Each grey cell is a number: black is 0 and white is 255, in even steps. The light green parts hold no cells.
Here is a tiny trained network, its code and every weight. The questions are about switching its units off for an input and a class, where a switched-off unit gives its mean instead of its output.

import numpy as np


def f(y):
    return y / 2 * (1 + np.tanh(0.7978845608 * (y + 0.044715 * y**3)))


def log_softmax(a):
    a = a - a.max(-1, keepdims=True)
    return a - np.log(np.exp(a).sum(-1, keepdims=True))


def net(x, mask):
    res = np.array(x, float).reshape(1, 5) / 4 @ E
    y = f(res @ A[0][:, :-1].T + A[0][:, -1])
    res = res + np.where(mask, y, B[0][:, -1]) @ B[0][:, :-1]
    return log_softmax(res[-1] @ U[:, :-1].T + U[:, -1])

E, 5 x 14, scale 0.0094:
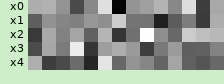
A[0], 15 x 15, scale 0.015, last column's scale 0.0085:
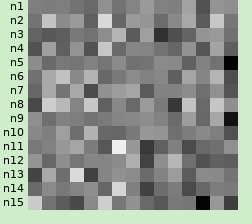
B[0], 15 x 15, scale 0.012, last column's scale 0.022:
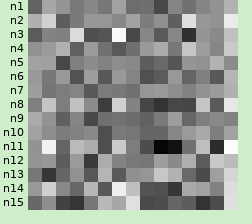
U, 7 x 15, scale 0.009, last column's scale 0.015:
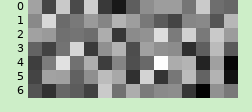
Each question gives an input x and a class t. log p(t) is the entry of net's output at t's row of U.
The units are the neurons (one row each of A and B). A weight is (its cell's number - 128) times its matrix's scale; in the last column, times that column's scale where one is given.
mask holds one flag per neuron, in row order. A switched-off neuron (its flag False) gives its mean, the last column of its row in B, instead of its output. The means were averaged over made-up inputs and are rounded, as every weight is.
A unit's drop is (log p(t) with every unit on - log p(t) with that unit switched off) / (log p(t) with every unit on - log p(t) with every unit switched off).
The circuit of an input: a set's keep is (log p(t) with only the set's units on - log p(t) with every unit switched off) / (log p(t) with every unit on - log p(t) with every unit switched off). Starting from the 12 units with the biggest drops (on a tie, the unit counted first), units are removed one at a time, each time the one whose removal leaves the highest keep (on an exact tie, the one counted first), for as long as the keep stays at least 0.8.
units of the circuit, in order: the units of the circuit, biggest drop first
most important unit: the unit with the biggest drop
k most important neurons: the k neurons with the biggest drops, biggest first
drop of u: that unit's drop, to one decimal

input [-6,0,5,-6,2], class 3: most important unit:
n11
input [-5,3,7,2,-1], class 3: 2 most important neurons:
(n13, n3)
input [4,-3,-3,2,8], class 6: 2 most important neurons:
(n11, n15)
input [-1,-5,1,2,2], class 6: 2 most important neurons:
(n11, n2)
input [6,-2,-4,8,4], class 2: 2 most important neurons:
(n2, n4)
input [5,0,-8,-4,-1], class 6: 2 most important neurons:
(n11, n8)
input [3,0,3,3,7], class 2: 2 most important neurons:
(n11, n8)
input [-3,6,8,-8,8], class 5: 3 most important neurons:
(n11, n8, n14)
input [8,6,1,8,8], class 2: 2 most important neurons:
(n2, n11)
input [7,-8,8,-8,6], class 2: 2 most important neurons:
(n11, n8)
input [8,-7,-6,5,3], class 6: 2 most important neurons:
(n15, n11)
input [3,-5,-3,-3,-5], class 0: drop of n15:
0.2
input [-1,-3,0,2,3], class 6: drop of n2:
0.2
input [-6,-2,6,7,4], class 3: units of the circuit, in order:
(n13)
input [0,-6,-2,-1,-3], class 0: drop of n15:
0.1
